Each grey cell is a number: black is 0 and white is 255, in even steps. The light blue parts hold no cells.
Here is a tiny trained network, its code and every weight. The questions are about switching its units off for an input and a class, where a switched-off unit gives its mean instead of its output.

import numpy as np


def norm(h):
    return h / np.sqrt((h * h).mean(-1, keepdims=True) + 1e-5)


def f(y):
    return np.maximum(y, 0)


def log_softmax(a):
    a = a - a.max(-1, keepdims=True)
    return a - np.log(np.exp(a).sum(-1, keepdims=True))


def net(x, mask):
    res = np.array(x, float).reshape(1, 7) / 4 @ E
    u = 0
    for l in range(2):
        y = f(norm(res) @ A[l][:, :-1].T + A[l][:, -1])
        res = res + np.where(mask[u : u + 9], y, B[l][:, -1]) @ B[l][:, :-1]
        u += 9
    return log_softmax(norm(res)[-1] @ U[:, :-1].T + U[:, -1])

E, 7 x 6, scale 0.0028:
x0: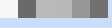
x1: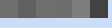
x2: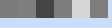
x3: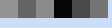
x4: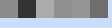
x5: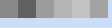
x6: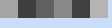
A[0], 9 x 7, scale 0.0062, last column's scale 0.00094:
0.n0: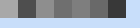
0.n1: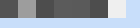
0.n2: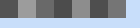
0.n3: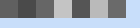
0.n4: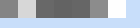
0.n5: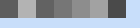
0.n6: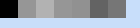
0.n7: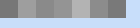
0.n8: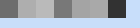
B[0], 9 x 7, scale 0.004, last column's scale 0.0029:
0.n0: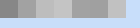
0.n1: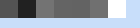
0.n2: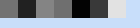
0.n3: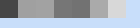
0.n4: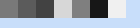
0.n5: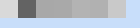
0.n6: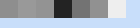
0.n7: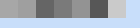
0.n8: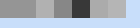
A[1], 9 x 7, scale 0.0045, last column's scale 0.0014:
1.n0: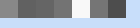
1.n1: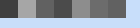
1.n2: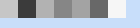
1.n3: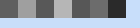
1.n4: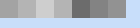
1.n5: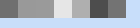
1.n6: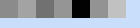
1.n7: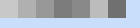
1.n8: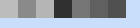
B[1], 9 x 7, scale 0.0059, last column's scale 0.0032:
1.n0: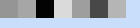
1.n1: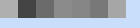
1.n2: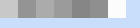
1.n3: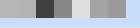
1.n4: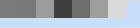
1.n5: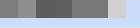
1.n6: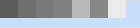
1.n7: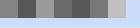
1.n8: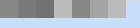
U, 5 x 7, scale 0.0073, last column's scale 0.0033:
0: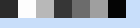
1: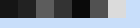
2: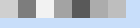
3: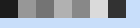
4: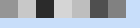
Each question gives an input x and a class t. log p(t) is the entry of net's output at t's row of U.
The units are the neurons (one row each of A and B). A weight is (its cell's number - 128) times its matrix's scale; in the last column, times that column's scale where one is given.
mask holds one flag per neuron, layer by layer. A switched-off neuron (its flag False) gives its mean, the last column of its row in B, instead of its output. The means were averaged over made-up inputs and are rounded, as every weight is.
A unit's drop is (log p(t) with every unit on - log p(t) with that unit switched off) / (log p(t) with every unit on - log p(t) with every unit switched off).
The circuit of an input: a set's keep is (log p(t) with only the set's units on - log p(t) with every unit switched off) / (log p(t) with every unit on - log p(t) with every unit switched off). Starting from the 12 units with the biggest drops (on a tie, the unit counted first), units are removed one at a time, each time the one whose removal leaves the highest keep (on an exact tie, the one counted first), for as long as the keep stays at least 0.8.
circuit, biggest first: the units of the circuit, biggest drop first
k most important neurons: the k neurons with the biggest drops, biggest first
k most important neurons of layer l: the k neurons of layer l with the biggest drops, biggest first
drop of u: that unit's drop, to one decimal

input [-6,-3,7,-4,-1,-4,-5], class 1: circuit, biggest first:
[0.n2]
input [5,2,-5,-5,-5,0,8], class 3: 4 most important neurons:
[0.n3, 1.n6, 0.n5, 1.n2]
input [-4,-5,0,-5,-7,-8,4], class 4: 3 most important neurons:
[1.n3, 0.n4, 0.n5]
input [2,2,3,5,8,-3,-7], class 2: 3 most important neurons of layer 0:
[0.n0, 0.n4, 0.n2]
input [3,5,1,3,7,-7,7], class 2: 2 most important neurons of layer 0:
[0.n0, 0.n2]
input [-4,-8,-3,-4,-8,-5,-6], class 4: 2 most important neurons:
[0.n4, 1.n3]
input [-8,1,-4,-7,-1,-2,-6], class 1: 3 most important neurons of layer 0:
[0.n6, 0.n1, 0.n2]
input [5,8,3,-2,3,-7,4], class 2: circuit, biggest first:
[1.n2, 0.n0]
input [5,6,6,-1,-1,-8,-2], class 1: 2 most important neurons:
[0.n2, 0.n1]
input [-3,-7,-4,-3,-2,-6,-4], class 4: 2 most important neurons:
[0.n4, 1.n3]
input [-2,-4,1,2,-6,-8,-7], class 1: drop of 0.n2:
0.2
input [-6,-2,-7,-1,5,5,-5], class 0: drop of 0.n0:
0.0
